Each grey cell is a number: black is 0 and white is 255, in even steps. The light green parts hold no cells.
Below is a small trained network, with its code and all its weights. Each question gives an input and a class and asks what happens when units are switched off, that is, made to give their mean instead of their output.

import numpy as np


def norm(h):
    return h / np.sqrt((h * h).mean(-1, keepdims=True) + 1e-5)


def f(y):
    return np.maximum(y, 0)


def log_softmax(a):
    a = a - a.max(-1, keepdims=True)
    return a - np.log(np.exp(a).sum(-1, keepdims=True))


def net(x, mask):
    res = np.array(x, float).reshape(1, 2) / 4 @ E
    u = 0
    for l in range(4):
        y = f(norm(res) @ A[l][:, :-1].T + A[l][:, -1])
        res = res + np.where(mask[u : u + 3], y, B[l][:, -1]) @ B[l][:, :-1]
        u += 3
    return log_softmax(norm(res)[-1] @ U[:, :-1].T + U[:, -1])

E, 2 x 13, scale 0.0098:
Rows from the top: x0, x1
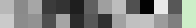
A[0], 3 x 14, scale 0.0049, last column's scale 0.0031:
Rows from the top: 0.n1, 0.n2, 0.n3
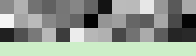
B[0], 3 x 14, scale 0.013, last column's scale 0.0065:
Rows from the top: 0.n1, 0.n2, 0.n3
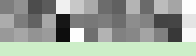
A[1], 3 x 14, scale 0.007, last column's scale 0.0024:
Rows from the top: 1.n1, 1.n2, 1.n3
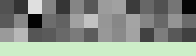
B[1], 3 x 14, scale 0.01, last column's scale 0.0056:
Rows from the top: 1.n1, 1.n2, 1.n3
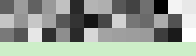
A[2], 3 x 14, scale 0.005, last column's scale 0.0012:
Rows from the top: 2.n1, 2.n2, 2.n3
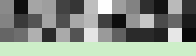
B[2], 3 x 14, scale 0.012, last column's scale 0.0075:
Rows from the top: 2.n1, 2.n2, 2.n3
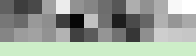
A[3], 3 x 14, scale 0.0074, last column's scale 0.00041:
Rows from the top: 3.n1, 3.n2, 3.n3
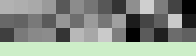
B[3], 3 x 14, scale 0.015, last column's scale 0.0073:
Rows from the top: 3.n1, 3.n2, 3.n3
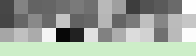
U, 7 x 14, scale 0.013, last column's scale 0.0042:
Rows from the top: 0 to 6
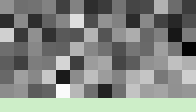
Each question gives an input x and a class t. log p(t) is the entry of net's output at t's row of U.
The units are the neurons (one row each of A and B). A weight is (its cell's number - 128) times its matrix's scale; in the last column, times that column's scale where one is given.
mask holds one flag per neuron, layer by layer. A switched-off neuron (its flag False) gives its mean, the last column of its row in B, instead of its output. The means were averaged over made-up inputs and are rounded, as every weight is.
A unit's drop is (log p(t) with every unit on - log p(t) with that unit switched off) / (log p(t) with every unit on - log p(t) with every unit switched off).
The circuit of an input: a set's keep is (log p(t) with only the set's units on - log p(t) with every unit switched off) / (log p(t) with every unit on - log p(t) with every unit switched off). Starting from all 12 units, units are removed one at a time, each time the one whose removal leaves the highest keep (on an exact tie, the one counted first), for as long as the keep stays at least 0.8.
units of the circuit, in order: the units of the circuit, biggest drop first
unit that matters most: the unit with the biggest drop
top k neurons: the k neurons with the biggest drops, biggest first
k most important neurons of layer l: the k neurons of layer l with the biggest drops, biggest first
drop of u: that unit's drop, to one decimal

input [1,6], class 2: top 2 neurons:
2.n1, 0.n2
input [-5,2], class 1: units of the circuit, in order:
2.n1, 3.n3
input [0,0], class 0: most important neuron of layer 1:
1.n1
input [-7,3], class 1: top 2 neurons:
2.n1, 3.n3
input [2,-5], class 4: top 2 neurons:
0.n1, 1.n1
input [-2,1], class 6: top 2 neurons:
0.n1, 0.n2
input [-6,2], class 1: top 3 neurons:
2.n1, 3.n3, 3.n1
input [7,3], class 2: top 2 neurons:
1.n1, 3.n3
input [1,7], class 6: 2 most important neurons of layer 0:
0.n1, 0.n3
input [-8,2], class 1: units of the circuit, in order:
3.n3, 2.n1
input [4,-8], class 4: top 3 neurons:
1.n1, 0.n1, 2.n1
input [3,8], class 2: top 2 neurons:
0.n2, 2.n1
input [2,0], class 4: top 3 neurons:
0.n1, 0.n3, 2.n1
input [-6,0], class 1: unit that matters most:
1.n2
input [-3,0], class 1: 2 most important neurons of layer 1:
1.n2, 1.n1
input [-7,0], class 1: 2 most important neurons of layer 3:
3.n1, 3.n3
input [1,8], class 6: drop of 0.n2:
-0.1
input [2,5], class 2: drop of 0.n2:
0.2
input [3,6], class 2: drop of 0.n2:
0.1
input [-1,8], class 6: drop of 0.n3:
0.0
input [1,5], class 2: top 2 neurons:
2.n1, 0.n2
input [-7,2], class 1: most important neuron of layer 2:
2.n1
